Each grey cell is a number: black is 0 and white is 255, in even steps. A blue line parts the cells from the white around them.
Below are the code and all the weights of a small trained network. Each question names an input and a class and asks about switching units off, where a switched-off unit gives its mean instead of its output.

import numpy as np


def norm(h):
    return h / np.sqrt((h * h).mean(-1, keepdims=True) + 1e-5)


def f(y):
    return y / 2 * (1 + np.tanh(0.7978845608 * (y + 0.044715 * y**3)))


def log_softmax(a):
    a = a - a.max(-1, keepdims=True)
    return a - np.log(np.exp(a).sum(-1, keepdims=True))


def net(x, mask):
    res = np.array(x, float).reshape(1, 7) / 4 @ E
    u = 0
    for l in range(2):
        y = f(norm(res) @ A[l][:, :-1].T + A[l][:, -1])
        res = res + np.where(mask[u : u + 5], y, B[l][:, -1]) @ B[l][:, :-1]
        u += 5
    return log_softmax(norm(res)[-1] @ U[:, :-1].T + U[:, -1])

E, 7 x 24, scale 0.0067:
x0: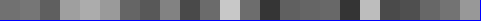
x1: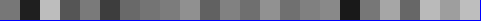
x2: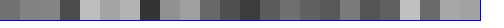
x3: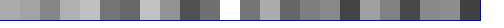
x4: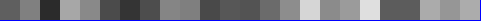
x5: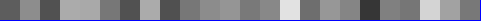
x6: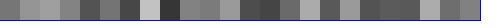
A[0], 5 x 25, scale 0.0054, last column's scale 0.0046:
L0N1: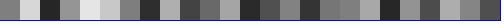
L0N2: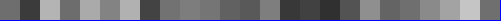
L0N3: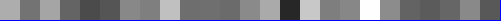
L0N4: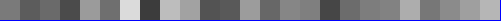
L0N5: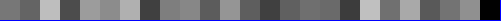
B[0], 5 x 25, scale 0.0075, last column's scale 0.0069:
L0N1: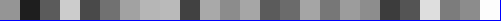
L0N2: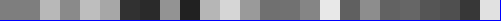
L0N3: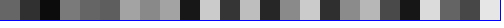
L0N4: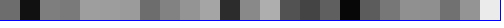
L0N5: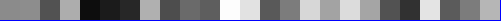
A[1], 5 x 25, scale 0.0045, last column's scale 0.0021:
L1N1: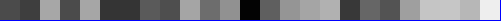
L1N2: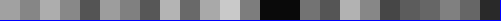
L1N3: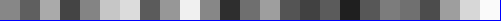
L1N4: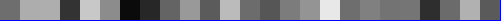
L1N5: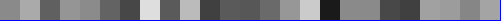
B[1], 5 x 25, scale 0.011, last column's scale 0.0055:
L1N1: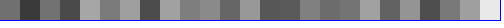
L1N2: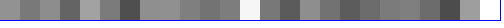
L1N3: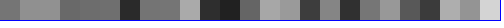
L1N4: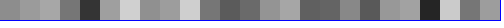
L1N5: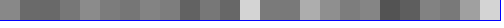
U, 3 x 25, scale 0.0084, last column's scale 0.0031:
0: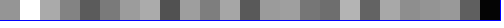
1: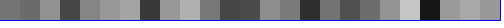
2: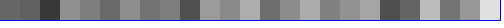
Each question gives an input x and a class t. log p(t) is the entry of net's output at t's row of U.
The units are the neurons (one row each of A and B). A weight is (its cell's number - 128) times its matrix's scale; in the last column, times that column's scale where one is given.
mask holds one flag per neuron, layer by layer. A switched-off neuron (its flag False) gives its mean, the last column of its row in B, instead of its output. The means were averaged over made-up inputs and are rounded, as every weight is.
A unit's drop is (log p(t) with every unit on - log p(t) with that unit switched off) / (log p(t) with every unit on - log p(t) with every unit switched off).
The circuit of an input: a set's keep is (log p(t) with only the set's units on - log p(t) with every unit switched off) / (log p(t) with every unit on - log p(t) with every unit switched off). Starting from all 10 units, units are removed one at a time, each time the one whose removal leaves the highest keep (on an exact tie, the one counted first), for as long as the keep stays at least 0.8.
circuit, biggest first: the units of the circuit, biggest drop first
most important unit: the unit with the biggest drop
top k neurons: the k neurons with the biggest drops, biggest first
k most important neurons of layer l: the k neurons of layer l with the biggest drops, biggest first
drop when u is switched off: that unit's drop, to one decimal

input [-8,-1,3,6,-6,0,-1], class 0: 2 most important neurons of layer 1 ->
(L1N1; L1N2)
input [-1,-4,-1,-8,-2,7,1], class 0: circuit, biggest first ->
(L0N4; L0N3; L0N1; L1N1)
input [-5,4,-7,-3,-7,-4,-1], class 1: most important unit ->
L0N5
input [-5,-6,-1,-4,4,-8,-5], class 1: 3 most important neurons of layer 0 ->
(L0N4; L0N5; L0N1)
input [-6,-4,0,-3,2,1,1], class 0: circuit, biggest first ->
(L0N3; L0N1; L1N1)
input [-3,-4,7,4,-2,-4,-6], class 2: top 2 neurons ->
(L0N1; L0N5)
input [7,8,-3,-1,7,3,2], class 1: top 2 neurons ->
(L0N1; L1N4)
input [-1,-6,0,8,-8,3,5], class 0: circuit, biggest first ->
(L0N3; L0N1)
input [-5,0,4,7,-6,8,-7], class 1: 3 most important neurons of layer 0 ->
(L0N5; L0N1; L0N3)
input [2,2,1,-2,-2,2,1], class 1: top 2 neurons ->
(L1N4; L0N1)
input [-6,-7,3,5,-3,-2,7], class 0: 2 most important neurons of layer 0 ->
(L0N3; L0N1)
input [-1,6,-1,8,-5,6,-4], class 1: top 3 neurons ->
(L0N3; L0N1; L0N5)
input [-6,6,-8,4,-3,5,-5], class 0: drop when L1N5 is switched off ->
0.1
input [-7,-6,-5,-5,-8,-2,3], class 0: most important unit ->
L0N4
